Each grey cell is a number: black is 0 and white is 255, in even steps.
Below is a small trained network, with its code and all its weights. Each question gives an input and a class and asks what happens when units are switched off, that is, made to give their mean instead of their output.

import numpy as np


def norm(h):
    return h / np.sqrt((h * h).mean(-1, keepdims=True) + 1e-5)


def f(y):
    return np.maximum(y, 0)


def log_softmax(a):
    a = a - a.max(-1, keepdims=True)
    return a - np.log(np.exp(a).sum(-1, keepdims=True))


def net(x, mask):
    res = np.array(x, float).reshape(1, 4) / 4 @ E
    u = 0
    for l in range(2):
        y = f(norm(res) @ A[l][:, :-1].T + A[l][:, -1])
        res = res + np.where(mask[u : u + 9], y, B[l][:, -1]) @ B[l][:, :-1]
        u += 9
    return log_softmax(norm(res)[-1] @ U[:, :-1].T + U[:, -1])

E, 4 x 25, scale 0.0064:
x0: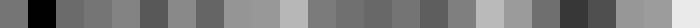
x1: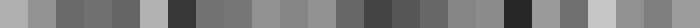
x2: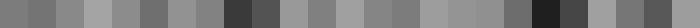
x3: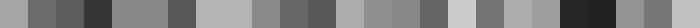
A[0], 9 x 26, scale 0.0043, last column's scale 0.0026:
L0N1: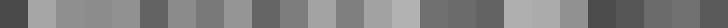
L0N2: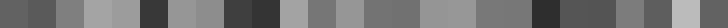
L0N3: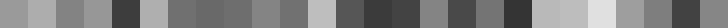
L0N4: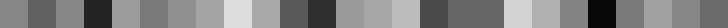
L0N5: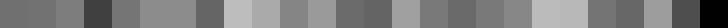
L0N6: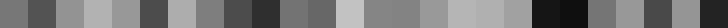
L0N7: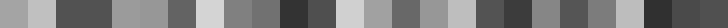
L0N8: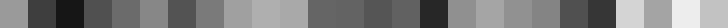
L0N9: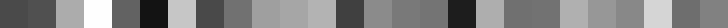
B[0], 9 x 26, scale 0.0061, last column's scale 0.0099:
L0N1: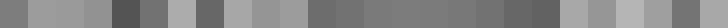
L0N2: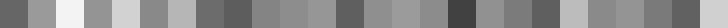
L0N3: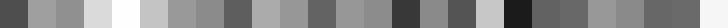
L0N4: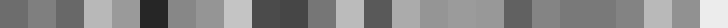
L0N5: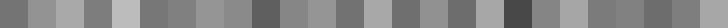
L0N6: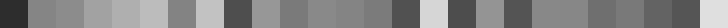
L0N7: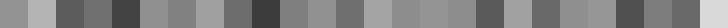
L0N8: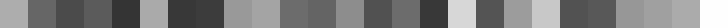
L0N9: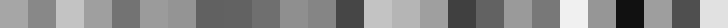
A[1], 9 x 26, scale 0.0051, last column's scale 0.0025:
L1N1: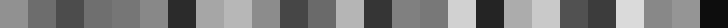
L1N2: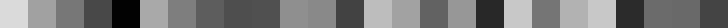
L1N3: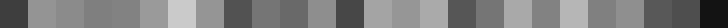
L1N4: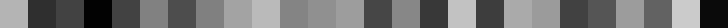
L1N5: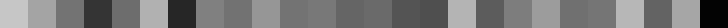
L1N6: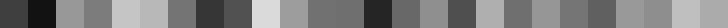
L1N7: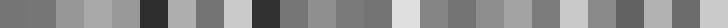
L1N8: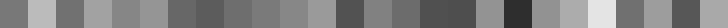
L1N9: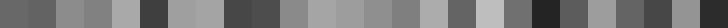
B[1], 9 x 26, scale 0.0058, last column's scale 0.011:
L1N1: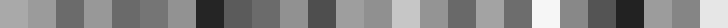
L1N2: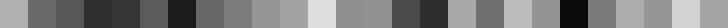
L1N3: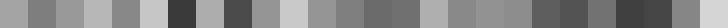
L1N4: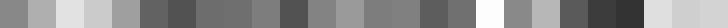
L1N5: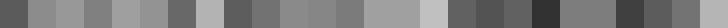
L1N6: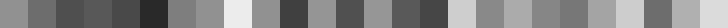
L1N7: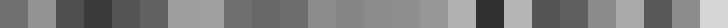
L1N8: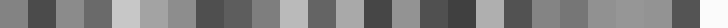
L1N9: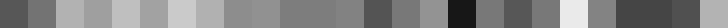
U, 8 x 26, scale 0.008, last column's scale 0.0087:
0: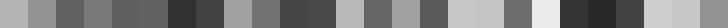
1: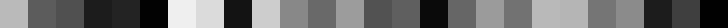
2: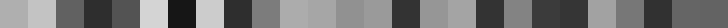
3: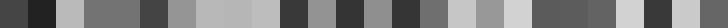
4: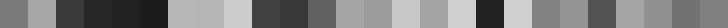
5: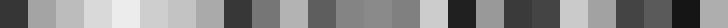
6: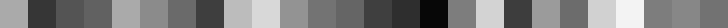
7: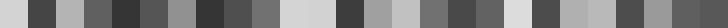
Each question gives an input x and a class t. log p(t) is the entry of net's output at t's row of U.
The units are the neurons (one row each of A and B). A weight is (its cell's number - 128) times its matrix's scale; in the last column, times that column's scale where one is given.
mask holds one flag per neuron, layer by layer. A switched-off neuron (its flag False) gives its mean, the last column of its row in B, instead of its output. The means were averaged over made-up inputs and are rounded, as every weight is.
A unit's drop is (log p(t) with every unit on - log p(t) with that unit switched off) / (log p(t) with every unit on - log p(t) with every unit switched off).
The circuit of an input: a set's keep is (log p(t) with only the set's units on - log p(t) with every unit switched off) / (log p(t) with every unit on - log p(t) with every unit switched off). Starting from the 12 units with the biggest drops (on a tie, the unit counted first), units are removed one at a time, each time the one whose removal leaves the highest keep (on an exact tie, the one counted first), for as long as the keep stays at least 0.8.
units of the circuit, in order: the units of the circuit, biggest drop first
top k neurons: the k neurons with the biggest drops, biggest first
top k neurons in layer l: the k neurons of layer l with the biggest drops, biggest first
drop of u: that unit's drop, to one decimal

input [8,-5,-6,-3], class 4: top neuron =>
L0N9
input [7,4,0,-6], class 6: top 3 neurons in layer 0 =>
L0N7; L0N8; L0N3
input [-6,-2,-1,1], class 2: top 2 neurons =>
L0N7; L0N6
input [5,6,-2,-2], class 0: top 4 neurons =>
L0N8; L0N2; L1N4; L0N6
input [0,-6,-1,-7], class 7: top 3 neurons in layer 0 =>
L0N9; L0N6; L0N3
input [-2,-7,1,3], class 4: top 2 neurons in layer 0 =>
L0N4; L0N3
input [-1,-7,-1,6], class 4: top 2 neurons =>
L0N4; L1N7
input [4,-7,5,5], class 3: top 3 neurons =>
L0N2; L0N6; L1N6
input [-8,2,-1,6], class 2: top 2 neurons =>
L0N7; L0N8
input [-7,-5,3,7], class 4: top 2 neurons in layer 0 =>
L0N3; L0N4
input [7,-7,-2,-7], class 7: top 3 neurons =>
L0N3; L0N9; L1N2
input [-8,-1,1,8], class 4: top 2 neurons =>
L0N8; L0N4
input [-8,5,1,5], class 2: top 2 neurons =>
L0N7; L1N2
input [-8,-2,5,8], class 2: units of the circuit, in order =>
L0N7
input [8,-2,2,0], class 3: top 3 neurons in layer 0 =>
L0N2; L0N6; L0N9
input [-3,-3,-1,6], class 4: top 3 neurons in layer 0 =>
L0N4; L0N7; L0N8
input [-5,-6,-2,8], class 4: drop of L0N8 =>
0.1
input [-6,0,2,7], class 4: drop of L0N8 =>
0.3
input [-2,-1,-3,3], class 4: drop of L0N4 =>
0.1
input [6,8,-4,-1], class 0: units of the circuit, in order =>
L0N8
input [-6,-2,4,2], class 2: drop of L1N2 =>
0.2
